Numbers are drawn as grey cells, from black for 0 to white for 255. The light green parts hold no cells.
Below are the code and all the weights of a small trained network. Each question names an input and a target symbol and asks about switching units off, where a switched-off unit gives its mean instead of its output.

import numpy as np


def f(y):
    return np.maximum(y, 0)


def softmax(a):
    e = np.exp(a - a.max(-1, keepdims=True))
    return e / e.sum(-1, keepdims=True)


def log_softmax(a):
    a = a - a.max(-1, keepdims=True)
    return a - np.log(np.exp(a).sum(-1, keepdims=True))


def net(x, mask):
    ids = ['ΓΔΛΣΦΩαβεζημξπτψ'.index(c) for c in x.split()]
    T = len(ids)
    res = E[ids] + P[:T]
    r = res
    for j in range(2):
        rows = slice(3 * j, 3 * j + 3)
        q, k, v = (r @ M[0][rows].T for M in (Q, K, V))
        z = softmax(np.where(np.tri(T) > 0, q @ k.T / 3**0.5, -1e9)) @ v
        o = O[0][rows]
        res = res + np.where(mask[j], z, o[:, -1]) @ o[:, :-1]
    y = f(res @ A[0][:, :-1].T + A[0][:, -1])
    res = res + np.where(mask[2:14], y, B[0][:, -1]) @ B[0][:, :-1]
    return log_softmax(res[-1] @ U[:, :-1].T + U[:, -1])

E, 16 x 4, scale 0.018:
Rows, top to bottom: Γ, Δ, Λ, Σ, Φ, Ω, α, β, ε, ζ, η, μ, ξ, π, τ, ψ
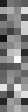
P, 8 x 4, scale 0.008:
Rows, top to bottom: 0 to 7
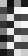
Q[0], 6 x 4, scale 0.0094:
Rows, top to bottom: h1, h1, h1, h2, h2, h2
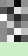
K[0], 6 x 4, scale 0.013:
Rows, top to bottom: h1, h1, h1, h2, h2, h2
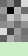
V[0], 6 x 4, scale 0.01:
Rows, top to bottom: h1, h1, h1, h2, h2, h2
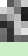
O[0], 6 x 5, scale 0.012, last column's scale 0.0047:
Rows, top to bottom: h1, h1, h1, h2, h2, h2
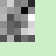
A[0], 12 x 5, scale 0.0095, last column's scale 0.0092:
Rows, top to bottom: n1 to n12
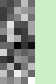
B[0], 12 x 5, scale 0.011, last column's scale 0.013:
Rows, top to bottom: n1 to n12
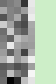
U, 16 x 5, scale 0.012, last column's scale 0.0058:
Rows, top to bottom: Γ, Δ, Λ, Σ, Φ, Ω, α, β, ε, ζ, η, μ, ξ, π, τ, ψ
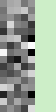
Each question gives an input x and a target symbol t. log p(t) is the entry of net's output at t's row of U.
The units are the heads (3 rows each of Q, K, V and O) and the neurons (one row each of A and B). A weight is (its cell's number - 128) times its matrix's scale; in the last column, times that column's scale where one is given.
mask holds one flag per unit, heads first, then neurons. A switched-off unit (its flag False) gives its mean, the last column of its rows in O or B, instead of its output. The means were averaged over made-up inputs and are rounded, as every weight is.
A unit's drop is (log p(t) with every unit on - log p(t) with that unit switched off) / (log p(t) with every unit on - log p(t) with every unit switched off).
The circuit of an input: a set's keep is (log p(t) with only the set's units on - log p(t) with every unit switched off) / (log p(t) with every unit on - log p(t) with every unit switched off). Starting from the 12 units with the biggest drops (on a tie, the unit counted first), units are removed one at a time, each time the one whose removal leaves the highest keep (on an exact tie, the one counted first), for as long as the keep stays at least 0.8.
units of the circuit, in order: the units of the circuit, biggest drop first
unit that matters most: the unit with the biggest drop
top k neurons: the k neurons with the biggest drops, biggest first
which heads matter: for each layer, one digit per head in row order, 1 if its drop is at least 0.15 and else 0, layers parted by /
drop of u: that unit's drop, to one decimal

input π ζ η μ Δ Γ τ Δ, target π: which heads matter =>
11
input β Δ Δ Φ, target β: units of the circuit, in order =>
(h1 n9)
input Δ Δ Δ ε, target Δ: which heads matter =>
10
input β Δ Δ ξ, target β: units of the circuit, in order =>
(h1 h2)
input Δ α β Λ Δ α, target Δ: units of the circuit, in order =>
(n9 h1)
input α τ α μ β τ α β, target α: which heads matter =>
00
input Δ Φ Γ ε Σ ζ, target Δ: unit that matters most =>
n9
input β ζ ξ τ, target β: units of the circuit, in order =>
(h1 n9 n3)
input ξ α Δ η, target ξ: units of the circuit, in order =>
(h1 n3)
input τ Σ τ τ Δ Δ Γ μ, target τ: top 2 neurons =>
(n9 n8)
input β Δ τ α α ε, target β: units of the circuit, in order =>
(h1 h2)
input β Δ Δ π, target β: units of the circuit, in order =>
(h1 n9)
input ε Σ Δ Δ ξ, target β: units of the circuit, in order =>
(h1 n12)
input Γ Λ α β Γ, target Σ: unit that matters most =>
n7
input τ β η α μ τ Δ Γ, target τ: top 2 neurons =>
(n9 n11)
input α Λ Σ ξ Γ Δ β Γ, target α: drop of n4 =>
0.2
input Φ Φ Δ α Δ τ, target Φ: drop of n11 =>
-0.1
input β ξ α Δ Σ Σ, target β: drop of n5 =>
0.0
